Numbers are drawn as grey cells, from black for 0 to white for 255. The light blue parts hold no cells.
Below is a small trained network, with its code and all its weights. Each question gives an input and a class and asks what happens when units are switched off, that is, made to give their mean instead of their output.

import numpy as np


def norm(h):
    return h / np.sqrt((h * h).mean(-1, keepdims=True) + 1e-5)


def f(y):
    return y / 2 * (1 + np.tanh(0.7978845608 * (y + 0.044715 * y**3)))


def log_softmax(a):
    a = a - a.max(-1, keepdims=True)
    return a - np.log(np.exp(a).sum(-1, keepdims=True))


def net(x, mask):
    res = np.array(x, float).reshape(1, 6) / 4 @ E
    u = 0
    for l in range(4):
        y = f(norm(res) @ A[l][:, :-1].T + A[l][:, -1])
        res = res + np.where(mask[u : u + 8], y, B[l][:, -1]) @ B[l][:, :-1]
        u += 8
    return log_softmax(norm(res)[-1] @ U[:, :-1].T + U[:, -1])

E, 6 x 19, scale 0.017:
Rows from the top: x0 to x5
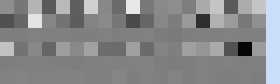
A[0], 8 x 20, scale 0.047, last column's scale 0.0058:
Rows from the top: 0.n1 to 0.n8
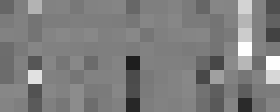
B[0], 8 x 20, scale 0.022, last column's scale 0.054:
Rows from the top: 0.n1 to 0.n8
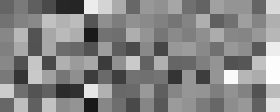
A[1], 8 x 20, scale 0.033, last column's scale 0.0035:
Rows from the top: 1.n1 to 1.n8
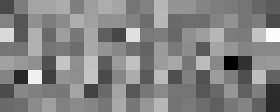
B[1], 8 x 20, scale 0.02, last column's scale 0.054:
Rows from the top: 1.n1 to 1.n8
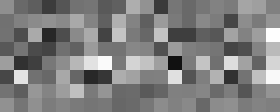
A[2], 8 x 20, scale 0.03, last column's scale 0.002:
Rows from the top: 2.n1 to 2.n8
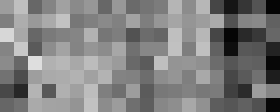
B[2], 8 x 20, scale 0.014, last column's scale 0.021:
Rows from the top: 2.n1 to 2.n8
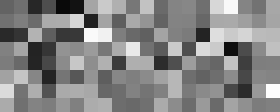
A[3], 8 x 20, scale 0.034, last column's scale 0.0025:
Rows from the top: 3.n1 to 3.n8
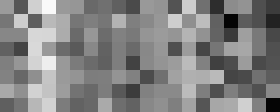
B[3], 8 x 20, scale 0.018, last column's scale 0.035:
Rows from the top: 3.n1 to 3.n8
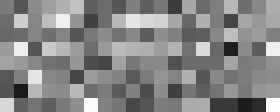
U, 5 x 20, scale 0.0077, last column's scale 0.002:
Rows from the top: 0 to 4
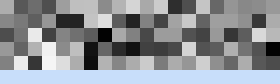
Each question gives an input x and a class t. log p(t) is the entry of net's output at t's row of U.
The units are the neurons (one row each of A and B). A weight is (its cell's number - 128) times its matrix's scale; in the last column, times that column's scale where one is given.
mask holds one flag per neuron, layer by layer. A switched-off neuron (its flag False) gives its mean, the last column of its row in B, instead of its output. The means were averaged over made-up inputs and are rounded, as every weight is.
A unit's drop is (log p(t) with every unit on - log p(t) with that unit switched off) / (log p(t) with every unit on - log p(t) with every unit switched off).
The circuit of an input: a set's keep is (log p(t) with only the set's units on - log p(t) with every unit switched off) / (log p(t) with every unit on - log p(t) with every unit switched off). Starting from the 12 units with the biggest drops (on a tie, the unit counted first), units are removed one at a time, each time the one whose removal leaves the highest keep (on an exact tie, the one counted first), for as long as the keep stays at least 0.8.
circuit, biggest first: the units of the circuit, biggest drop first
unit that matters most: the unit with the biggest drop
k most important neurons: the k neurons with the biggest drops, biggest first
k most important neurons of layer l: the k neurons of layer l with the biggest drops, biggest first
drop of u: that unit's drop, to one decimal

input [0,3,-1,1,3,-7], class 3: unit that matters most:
0.n5
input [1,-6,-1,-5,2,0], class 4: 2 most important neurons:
0.n4; 0.n6
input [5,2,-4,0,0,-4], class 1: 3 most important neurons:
0.n5; 0.n8; 1.n3
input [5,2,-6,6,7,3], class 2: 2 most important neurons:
0.n4; 0.n8
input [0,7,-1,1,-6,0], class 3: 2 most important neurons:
0.n6; 0.n5
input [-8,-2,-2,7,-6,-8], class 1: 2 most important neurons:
0.n6; 0.n7
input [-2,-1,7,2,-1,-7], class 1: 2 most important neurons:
0.n6; 0.n7
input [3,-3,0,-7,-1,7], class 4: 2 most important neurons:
0.n4; 0.n6
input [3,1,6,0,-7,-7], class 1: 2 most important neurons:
0.n5; 0.n8
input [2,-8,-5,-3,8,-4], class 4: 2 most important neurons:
0.n6; 0.n5
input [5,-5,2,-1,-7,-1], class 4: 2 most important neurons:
0.n5; 0.n6
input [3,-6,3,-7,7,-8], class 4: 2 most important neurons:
0.n6; 0.n4
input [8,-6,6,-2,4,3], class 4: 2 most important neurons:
0.n5; 0.n6
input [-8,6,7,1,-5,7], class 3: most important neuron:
0.n8
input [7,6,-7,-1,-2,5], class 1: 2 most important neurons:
0.n5; 0.n1
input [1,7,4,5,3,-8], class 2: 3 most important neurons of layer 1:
1.n6; 1.n5; 1.n4
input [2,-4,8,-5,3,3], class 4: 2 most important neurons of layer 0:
0.n6; 0.n4
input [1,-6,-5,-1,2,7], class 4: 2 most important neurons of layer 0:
0.n5; 0.n6
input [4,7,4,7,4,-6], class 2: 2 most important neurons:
0.n4; 0.n8
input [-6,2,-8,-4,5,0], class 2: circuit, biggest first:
0.n5
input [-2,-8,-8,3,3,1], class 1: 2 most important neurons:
0.n5; 0.n6
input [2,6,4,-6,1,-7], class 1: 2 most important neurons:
0.n1; 0.n4
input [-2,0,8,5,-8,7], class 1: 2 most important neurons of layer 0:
0.n6; 0.n7
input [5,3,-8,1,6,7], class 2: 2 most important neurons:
0.n4; 0.n8
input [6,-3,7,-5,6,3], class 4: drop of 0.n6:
0.6
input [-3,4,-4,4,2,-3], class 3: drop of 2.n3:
0.0
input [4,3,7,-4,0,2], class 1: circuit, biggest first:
0.n1
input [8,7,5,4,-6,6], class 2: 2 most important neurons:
0.n8; 0.n4
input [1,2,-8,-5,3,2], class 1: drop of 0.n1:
0.9
